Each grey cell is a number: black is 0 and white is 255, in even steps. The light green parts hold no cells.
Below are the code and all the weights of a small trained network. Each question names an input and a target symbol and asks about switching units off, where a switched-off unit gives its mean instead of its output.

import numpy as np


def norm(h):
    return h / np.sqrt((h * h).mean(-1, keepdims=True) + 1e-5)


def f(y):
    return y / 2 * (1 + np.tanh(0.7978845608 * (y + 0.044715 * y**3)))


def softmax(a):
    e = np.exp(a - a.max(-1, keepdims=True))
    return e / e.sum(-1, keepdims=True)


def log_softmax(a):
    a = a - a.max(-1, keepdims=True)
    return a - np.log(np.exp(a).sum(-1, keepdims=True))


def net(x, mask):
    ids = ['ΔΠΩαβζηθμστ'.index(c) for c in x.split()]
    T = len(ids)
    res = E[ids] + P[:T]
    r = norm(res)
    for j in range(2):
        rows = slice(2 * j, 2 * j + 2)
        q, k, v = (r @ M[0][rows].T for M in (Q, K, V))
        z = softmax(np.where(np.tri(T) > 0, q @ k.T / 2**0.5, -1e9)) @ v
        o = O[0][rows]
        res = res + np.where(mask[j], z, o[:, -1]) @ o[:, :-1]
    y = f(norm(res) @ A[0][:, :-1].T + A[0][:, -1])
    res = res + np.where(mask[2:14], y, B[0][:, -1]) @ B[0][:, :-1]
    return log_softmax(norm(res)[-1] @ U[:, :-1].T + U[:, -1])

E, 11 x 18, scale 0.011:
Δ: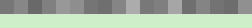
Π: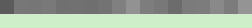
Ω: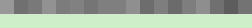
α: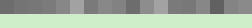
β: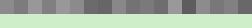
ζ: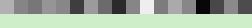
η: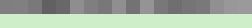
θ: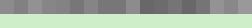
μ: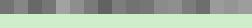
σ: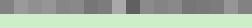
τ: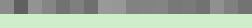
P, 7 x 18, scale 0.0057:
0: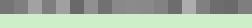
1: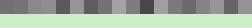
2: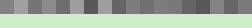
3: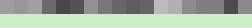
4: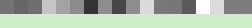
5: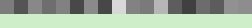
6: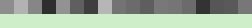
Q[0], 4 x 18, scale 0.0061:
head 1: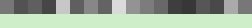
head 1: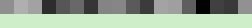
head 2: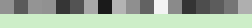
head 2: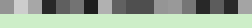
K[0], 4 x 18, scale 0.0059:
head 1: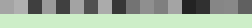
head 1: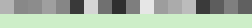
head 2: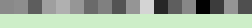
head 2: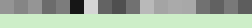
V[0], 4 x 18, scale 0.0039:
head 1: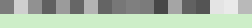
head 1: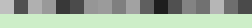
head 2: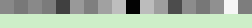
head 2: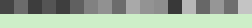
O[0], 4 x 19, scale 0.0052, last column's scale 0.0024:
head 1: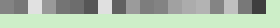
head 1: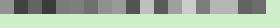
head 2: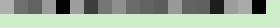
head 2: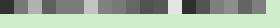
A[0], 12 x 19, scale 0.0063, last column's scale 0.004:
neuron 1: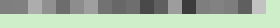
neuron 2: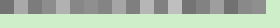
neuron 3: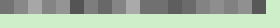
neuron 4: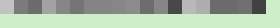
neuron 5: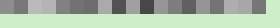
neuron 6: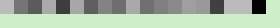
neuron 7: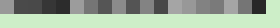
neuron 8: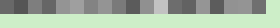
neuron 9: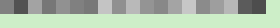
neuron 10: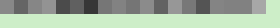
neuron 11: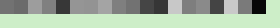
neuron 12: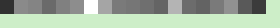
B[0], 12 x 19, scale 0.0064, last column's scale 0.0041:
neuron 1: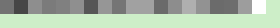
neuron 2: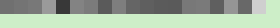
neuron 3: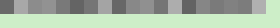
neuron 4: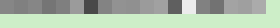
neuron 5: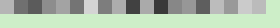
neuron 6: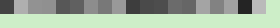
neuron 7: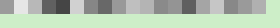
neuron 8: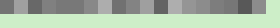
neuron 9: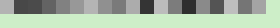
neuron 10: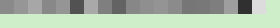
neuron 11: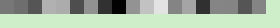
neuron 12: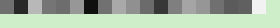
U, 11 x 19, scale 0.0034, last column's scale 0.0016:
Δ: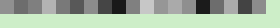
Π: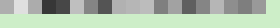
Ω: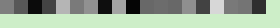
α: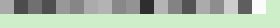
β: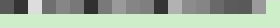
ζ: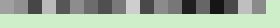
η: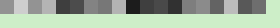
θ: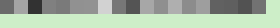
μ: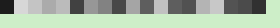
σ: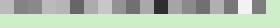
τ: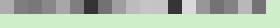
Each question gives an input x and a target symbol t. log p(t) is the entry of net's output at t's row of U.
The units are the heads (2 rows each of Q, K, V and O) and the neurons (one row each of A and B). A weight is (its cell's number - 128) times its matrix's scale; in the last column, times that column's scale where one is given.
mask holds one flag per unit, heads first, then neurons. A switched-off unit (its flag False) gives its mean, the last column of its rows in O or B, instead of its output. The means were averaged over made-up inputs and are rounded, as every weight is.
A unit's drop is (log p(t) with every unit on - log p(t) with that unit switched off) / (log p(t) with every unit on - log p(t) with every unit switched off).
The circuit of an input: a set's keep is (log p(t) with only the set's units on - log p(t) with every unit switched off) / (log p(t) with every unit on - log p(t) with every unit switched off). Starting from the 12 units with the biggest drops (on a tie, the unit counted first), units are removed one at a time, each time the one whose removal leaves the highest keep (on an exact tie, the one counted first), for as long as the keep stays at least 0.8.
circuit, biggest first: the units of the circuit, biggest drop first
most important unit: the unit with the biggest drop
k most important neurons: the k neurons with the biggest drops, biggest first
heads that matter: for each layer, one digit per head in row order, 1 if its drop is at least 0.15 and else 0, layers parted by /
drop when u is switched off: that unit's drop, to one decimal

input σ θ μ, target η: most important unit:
head 2
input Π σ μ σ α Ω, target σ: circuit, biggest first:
[head 1; neuron 5]
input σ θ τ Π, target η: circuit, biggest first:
[head 2; neuron 6]
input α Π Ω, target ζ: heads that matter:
10
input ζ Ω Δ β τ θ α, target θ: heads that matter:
00
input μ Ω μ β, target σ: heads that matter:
10
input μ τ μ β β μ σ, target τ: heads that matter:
01
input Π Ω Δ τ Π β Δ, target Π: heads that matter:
11
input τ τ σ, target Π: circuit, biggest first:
[head 1; neuron 7]
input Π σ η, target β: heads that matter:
01
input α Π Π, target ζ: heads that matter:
10
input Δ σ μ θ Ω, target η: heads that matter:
01
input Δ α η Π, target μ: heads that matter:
01
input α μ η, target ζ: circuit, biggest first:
[head 1]
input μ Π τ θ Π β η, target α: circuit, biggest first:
[head 1; neuron 9]
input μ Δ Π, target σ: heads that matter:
10
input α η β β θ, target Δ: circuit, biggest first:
[head 2; neuron 11]
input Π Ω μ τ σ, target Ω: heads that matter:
10
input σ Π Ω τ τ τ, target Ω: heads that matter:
11
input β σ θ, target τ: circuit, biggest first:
[head 2]
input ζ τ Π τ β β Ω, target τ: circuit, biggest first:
[neuron 4; head 2; neuron 6]
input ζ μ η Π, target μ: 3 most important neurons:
[neuron 12; neuron 5; neuron 1]
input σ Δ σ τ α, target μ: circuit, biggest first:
[head 2; head 1]
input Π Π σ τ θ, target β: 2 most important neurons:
[neuron 12; neuron 1]
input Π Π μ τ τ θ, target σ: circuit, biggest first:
[neuron 5; head 1]
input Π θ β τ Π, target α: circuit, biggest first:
[head 1; neuron 9]
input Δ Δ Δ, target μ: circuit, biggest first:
[head 2]
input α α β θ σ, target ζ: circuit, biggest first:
[head 1; head 2]
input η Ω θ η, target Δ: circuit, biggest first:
[neuron 11; head 2]
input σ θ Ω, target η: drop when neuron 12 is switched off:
0.0
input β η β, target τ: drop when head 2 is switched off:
0.8
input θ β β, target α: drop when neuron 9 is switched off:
0.5
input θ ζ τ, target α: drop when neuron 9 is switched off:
0.4
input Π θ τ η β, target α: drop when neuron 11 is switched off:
0.0
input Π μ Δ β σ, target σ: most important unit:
head 1
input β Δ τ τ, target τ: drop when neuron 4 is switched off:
0.1
